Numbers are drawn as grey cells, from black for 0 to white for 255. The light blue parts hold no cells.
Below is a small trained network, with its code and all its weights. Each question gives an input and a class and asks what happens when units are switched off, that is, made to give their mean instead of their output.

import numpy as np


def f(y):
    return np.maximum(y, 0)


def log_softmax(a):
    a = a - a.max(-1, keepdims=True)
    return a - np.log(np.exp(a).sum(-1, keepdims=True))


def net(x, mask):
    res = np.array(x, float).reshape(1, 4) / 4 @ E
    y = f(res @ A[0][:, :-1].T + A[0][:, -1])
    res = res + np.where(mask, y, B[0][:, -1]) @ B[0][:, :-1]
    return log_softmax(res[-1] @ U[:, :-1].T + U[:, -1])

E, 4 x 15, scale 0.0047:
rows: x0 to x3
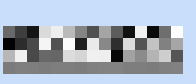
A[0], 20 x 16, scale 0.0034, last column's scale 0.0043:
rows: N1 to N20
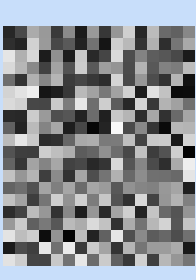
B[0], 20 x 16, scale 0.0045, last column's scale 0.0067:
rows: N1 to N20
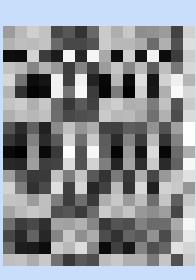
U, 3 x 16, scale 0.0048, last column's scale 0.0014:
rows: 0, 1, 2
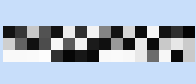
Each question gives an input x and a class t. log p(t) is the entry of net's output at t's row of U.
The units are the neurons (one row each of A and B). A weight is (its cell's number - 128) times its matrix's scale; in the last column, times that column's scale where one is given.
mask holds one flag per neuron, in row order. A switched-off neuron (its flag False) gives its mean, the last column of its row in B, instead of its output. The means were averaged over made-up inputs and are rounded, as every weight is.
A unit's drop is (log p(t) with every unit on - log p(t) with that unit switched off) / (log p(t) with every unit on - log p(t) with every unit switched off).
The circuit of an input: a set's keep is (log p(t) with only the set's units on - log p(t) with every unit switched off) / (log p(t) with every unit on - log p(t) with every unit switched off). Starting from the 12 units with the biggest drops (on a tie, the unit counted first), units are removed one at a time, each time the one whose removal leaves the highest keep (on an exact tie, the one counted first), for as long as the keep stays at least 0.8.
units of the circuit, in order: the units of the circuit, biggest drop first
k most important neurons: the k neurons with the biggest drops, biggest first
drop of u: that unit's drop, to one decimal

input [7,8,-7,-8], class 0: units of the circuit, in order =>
N11
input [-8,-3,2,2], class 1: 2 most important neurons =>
N6, N12
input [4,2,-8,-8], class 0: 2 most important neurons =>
N12, N11
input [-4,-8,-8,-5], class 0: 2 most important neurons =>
N3, N12
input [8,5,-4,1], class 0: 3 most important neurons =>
N11, N12, N6
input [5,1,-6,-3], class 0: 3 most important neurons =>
N12, N11, N6
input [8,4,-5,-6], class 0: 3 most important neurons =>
N11, N12, N6
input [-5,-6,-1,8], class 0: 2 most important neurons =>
N3, N10
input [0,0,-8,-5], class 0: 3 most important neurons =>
N12, N9, N6
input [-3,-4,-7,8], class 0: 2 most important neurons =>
N3, N12
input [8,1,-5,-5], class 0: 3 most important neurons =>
N11, N12, N6
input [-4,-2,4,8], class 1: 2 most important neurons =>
N6, N12
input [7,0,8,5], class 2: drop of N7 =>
0.3
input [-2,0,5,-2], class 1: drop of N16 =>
0.1
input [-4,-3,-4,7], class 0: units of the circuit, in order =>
N3
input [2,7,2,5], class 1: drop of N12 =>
0.5
